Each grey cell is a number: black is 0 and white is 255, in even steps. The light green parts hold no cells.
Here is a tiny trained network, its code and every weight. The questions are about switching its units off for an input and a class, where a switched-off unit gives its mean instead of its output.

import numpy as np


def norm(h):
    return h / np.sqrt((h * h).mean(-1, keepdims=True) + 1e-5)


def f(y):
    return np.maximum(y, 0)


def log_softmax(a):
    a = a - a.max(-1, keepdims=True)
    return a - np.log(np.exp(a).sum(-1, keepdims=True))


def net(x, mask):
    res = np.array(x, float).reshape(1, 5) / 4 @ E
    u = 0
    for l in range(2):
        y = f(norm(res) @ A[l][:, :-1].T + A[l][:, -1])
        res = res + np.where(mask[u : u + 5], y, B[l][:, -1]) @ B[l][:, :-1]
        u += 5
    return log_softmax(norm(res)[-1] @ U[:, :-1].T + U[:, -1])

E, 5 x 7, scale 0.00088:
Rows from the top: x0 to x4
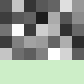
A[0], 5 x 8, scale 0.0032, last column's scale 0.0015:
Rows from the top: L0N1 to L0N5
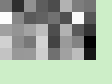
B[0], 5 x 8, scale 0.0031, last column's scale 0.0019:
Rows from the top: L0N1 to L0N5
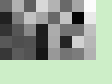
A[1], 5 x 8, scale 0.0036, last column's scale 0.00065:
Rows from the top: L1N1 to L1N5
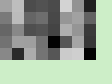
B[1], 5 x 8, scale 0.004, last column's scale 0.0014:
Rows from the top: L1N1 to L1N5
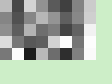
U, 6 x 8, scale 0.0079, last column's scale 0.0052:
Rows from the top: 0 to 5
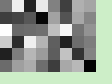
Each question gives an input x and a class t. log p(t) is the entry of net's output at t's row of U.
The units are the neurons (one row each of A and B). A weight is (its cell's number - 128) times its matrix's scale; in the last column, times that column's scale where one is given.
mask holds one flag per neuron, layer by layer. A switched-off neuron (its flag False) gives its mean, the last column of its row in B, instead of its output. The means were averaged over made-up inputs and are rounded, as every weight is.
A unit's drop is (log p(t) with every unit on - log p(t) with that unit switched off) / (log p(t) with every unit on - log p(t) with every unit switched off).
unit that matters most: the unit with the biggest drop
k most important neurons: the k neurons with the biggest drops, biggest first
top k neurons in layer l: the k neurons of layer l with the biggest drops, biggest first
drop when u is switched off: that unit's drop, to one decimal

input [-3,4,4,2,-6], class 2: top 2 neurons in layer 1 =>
[L1N4, L1N5]
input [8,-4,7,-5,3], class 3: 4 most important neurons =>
[L1N1, L0N1, L1N5, L1N2]
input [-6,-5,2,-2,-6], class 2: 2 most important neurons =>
[L1N4, L0N1]
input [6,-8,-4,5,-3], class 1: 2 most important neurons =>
[L0N3, L0N4]
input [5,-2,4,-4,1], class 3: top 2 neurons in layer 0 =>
[L0N1, L0N3]
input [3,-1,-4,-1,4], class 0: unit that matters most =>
L1N4
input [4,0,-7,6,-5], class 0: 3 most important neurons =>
[L1N5, L0N2, L0N1]
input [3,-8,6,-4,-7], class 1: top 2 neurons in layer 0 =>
[L0N4, L0N5]
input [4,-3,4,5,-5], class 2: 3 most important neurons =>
[L1N4, L0N2, L0N1]
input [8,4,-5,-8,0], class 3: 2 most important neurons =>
[L1N1, L1N3]
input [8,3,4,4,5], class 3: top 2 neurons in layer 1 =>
[L1N1, L1N4]
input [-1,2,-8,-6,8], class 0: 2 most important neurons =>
[L1N5, L1N4]
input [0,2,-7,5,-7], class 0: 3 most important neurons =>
[L1N5, L0N2, L0N1]
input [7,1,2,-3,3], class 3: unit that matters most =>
L1N1
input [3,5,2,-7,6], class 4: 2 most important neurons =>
[L0N2, L1N4]
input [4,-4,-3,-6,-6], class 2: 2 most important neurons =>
[L1N4, L0N3]
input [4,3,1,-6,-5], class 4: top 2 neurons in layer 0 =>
[L0N2, L0N4]
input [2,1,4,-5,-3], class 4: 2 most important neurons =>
[L0N2, L1N5]
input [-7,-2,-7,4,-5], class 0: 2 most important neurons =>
[L1N5, L0N2]
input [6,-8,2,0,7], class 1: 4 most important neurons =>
[L0N4, L0N5, L0N3, L1N4]
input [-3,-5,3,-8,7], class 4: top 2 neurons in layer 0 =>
[L0N2, L0N5]
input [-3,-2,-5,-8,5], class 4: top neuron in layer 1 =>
[L1N4]
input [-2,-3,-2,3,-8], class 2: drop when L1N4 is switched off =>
1.0
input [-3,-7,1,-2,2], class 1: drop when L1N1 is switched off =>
0.0
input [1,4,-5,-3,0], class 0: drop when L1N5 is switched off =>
0.1
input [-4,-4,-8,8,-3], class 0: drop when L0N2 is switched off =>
0.3
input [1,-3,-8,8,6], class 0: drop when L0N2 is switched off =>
0.3
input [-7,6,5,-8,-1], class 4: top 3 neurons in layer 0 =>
[L0N2, L0N4, L0N1]
